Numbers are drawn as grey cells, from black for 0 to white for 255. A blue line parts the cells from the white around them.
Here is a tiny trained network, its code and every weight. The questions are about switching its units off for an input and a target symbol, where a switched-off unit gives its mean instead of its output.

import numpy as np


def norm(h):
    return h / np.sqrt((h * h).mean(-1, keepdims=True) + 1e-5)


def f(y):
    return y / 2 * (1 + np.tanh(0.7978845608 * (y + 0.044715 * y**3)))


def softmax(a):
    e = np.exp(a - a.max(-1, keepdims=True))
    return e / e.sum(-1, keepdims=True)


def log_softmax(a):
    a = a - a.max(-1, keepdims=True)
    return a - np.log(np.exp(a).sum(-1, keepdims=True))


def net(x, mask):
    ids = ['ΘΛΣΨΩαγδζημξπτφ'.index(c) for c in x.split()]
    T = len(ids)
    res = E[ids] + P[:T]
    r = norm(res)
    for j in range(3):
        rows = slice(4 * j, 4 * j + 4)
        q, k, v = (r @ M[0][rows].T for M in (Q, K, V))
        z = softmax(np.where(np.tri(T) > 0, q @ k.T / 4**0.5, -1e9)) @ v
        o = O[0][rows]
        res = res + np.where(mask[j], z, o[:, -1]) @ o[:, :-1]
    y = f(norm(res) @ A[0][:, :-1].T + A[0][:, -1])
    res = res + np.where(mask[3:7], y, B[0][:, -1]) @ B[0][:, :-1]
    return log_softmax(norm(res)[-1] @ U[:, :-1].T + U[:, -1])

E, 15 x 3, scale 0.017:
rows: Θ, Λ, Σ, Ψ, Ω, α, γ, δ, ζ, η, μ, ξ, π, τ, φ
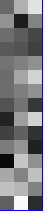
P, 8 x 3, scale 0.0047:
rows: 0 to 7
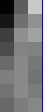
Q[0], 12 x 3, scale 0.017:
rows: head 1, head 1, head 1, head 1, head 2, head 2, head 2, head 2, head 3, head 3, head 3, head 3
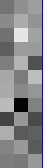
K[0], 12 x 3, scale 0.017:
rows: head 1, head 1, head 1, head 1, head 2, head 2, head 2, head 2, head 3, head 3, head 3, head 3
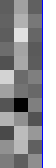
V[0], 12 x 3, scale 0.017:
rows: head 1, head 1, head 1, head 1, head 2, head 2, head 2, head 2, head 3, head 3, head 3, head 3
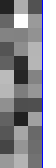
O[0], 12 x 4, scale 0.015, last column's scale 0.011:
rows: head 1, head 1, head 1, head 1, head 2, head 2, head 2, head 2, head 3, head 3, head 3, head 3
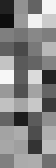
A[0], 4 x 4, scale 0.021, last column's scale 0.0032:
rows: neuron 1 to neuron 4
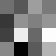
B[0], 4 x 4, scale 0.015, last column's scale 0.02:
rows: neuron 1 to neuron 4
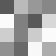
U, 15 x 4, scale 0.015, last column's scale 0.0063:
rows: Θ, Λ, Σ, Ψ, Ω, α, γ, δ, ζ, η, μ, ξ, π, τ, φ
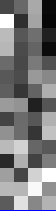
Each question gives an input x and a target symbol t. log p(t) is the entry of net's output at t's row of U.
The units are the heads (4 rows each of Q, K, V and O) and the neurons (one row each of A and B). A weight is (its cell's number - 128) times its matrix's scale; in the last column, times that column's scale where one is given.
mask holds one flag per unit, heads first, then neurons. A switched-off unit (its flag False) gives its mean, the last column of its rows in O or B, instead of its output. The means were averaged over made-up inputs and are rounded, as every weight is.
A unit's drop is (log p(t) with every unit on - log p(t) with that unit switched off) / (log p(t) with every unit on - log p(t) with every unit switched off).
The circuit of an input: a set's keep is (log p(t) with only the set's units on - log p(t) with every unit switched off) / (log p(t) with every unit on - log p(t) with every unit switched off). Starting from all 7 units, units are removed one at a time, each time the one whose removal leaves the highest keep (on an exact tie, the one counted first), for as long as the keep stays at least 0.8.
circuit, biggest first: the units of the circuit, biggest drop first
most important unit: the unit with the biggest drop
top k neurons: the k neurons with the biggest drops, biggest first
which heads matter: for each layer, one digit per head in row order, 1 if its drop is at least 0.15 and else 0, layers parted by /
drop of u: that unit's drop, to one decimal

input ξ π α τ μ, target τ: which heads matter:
101
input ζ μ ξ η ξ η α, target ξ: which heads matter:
110
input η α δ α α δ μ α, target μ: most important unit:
neuron 3
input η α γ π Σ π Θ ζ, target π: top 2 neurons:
(neuron 4; neuron 2)
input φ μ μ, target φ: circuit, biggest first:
(head 2; head 3)
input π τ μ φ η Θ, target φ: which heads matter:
110
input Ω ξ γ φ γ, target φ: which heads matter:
100
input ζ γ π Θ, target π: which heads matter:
010
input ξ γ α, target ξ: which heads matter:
100
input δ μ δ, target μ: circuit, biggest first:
(head 2; head 1)
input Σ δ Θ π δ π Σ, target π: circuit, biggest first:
(head 1; neuron 4)
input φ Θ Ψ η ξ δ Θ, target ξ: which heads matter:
010
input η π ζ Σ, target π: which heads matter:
100
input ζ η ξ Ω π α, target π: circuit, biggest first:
(head 2)
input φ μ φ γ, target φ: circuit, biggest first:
(head 2; head 3)
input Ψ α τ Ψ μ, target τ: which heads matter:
001
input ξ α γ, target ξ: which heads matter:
100
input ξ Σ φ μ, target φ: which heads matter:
011
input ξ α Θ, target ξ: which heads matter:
110
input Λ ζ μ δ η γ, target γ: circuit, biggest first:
(head 3)
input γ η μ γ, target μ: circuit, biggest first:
(neuron 3; neuron 4)
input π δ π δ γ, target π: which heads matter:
011
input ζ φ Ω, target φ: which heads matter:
100
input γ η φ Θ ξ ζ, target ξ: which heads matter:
010
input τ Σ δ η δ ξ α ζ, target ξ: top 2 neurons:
(neuron 4; neuron 2)
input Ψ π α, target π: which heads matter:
000
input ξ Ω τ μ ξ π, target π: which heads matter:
011
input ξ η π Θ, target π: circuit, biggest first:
(head 2)
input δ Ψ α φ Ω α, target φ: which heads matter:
100
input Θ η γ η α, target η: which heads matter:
000
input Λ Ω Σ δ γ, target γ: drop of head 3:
0.5
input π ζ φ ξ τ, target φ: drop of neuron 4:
0.4
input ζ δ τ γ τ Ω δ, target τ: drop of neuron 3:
0.2
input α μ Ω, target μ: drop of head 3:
0.2
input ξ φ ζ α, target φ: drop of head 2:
0.2
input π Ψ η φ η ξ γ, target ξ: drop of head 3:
0.1
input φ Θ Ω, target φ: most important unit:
head 1
